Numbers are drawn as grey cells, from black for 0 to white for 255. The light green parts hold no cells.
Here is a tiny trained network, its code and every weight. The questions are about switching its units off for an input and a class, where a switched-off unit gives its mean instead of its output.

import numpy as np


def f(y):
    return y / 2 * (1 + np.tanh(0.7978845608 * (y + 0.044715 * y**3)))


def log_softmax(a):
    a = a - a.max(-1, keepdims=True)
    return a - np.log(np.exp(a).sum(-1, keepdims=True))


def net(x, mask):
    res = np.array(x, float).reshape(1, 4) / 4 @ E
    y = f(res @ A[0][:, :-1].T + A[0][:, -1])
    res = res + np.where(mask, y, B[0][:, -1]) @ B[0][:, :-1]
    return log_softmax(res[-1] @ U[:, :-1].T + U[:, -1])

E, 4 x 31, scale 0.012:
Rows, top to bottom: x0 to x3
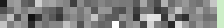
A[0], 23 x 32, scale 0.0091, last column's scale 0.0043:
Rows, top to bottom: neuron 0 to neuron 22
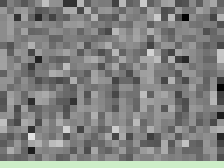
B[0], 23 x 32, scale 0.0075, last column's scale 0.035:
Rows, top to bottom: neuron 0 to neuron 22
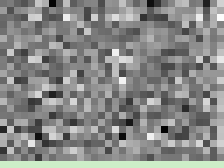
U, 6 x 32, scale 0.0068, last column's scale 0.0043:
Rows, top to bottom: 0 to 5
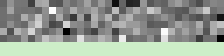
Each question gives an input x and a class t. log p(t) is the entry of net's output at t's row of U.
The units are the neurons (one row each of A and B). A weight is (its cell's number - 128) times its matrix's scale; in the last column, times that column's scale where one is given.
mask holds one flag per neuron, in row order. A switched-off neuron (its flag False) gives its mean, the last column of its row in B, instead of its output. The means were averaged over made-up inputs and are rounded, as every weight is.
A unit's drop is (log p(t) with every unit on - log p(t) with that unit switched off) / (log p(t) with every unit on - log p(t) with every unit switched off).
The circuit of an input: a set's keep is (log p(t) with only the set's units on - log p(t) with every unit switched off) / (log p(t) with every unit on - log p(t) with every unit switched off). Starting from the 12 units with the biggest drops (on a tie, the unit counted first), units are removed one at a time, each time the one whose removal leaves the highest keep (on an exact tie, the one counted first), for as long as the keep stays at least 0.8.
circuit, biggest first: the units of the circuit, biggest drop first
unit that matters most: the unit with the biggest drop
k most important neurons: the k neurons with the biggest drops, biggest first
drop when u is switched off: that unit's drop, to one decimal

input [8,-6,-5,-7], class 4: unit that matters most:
neuron 19
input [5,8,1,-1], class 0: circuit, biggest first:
neuron 2; neuron 8
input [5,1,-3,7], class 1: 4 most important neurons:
neuron 2; neuron 0; neuron 8; neuron 18
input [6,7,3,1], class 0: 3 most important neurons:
neuron 2; neuron 8; neuron 19
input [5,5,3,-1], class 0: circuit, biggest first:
neuron 2; neuron 8
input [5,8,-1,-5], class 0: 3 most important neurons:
neuron 2; neuron 8; neuron 0
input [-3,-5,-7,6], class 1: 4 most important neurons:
neuron 2; neuron 0; neuron 8; neuron 18
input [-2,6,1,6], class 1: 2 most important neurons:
neuron 2; neuron 0
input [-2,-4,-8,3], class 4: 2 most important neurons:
neuron 20; neuron 2
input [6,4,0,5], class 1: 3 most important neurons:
neuron 2; neuron 0; neuron 8
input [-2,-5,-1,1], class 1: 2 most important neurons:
neuron 0; neuron 2
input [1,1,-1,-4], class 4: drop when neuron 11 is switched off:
0.1
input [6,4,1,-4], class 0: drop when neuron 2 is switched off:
0.4
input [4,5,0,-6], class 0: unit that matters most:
neuron 2
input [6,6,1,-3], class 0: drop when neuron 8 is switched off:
0.2
